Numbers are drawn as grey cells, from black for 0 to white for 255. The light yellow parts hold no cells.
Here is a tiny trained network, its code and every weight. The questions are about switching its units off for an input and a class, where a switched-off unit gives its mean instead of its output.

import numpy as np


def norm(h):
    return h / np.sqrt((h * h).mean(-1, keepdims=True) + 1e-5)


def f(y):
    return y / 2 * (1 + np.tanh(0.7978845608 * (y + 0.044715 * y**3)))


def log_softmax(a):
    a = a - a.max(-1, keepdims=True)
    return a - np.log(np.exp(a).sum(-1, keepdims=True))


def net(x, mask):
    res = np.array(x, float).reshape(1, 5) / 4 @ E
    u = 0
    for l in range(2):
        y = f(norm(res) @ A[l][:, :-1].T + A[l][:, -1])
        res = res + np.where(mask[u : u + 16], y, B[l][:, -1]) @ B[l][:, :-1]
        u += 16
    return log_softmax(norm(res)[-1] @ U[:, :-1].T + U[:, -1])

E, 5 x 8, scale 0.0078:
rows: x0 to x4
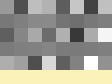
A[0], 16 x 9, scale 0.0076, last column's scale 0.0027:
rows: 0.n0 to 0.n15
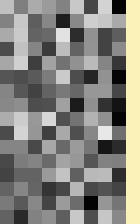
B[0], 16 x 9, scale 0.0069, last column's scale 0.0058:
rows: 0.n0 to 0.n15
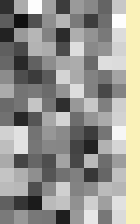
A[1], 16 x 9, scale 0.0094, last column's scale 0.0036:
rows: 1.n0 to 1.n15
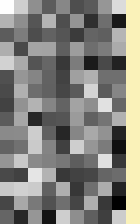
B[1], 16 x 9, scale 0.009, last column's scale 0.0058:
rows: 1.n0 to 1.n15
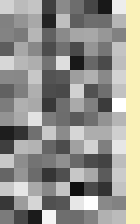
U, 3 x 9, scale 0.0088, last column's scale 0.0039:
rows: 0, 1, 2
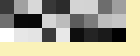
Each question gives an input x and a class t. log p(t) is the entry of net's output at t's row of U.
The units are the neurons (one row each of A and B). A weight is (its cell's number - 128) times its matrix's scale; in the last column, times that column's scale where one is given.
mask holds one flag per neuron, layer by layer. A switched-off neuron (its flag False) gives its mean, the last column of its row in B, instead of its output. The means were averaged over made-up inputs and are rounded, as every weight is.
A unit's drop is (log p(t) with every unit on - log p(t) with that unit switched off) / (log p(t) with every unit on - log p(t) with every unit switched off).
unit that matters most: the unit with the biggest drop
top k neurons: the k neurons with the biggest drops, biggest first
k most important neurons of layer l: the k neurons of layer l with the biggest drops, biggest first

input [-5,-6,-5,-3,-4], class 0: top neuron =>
[0.n7]
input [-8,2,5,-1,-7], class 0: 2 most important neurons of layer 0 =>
[0.n2 0.n7]
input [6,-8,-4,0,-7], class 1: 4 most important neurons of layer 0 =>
[0.n14 0.n2 0.n11 0.n7]
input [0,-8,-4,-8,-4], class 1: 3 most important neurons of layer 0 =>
[0.n14 0.n9 0.n12]
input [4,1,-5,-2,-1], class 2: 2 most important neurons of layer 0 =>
[0.n10 0.n13]
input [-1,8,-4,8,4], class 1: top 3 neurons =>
[0.n8 0.n4 0.n9]
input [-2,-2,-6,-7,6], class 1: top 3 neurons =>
[0.n4 0.n9 0.n12]
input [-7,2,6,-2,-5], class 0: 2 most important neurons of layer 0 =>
[0.n2 0.n3]
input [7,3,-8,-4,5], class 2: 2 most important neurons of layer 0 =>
[0.n10 0.n2]
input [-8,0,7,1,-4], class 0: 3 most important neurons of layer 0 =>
[0.n2 0.n3 0.n7]
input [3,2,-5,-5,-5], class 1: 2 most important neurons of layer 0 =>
[0.n14 0.n9]
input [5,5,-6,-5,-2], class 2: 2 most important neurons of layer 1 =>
[1.n4 1.n1]
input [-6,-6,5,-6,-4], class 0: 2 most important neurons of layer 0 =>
[0.n2 0.n3]
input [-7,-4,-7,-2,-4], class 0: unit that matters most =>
0.n7
